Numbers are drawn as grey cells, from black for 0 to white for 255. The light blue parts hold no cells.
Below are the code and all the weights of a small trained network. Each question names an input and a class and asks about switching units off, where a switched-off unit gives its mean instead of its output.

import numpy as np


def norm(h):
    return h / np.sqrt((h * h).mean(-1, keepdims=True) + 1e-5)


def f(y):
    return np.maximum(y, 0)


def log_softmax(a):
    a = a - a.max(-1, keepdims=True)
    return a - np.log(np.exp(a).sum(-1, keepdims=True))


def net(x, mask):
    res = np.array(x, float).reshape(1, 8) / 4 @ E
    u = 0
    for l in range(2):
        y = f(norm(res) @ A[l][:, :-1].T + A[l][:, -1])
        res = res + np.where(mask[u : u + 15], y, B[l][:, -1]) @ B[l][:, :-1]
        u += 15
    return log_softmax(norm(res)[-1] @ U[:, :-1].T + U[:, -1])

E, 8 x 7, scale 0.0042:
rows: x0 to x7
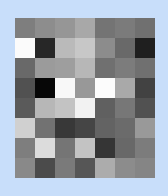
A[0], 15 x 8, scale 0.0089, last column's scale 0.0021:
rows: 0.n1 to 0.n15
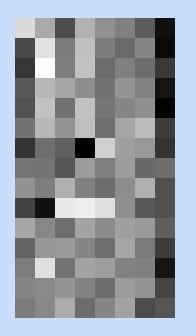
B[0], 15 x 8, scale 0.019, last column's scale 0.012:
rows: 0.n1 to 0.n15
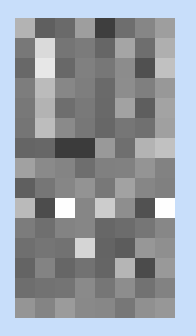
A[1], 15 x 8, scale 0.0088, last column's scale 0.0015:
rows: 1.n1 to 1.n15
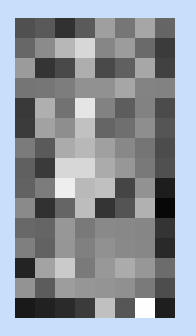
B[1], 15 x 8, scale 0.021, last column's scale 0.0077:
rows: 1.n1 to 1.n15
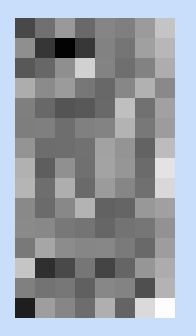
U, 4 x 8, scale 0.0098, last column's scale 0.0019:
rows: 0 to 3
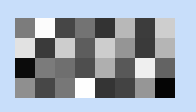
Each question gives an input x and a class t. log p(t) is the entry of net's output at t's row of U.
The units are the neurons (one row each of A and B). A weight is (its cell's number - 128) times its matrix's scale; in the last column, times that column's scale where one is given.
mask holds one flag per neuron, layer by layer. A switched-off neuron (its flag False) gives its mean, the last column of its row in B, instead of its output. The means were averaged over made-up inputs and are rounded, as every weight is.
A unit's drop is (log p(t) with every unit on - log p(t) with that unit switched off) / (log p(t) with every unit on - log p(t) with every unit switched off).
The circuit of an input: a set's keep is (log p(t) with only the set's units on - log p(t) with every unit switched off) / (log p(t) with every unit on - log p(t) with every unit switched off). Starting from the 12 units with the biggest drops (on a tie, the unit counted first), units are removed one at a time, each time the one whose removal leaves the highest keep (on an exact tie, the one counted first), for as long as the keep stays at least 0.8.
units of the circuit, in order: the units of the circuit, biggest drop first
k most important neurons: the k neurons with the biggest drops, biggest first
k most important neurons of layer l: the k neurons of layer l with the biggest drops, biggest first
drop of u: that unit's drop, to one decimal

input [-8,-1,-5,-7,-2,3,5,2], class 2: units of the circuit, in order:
(0.n10; 0.n3)
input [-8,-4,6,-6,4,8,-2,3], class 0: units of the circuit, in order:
(0.n10; 1.n15)
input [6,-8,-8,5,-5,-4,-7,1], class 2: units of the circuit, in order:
(0.n7)
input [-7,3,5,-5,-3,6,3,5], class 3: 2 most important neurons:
(0.n10; 0.n7)
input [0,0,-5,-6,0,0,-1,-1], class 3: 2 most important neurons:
(0.n10; 0.n3)
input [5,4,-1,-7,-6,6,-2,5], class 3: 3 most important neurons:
(0.n10; 0.n7; 0.n1)
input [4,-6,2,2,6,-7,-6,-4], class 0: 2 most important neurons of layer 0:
(0.n3; 0.n2)
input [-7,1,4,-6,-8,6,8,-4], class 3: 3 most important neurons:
(0.n10; 0.n7; 0.n3)
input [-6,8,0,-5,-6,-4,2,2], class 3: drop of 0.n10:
0.5
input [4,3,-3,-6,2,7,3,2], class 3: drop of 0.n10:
0.2
